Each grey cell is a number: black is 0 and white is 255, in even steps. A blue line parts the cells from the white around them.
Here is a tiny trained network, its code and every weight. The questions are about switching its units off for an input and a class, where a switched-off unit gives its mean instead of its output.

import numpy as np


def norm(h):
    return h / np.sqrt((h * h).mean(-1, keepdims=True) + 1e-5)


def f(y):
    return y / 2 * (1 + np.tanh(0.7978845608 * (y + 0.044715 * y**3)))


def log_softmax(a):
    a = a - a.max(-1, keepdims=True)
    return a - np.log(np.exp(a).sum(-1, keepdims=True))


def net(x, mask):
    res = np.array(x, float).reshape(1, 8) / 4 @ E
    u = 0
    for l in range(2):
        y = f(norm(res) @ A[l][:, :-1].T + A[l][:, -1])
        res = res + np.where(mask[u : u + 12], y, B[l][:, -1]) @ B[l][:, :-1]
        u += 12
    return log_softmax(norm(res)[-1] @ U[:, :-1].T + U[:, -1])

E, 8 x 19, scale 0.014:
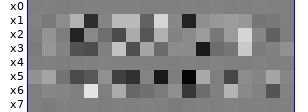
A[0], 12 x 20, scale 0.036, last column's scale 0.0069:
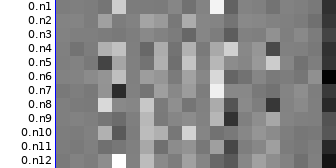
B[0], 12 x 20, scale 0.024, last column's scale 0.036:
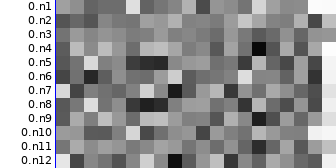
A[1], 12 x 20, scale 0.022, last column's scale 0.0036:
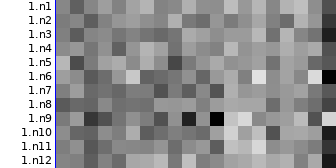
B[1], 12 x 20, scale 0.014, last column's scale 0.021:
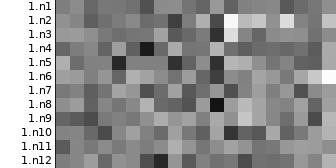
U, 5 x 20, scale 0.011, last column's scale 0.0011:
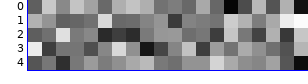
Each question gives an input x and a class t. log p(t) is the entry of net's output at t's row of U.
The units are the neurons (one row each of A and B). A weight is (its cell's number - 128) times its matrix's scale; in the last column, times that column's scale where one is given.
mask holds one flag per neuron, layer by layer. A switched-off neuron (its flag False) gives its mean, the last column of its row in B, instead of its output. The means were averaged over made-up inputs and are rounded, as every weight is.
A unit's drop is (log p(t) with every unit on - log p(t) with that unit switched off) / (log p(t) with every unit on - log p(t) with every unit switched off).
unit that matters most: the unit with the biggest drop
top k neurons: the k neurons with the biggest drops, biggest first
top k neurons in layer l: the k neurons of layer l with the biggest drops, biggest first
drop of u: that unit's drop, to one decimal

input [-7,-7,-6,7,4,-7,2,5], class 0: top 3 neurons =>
(0.n9 0.n11 0.n10)
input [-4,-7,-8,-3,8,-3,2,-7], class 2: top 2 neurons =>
(0.n8 0.n10)
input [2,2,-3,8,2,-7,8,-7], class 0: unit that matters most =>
0.n9
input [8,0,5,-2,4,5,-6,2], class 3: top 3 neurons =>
(0.n8 0.n1 0.n10)
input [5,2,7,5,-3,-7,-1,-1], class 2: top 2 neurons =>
(0.n5 0.n4)
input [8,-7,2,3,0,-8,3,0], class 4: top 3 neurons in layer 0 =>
(0.n6 0.n10 0.n9)
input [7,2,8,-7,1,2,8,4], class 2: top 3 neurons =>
(0.n5 0.n7 0.n9)
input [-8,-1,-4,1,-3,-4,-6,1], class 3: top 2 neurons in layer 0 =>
(0.n7 0.n5)
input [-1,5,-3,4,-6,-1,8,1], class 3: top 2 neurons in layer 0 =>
(0.n12 0.n1)
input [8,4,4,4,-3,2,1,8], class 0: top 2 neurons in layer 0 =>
(0.n1 0.n8)
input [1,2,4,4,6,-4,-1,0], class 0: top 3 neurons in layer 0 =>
(0.n9 0.n11 0.n8)
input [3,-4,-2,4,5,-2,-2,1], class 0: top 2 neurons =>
(0.n9 0.n11)
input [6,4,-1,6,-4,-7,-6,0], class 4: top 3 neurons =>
(0.n12 0.n6 0.n2)
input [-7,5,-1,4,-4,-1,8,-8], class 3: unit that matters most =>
0.n12
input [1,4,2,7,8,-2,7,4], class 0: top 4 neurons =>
(0.n9 0.n11 0.n7 0.n3)
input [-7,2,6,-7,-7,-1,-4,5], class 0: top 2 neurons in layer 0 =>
(0.n4 0.n8)
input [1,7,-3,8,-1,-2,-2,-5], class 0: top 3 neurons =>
(0.n9 0.n11 0.n1)
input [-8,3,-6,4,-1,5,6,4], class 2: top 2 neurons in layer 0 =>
(0.n1 0.n10)
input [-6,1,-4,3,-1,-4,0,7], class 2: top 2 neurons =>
(0.n8 0.n4)
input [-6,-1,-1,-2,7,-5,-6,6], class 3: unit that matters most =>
0.n7
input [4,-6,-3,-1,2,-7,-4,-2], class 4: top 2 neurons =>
(0.n6 0.n10)
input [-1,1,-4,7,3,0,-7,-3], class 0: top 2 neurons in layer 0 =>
(0.n9 0.n12)
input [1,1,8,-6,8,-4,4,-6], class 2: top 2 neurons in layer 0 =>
(0.n5 0.n9)
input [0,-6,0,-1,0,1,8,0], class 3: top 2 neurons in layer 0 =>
(0.n12 0.n10)
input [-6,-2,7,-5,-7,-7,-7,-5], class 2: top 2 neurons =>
(0.n5 0.n12)
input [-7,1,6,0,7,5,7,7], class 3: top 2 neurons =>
(0.n8 0.n1)
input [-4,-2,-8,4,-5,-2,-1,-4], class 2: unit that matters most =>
0.n8
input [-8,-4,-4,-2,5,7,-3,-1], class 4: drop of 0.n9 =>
0.4
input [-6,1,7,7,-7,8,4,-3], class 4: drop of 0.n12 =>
1.5
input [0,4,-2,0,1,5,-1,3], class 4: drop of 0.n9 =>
0.5
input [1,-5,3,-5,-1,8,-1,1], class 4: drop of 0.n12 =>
1.6
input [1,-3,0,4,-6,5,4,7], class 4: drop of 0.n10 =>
1.1
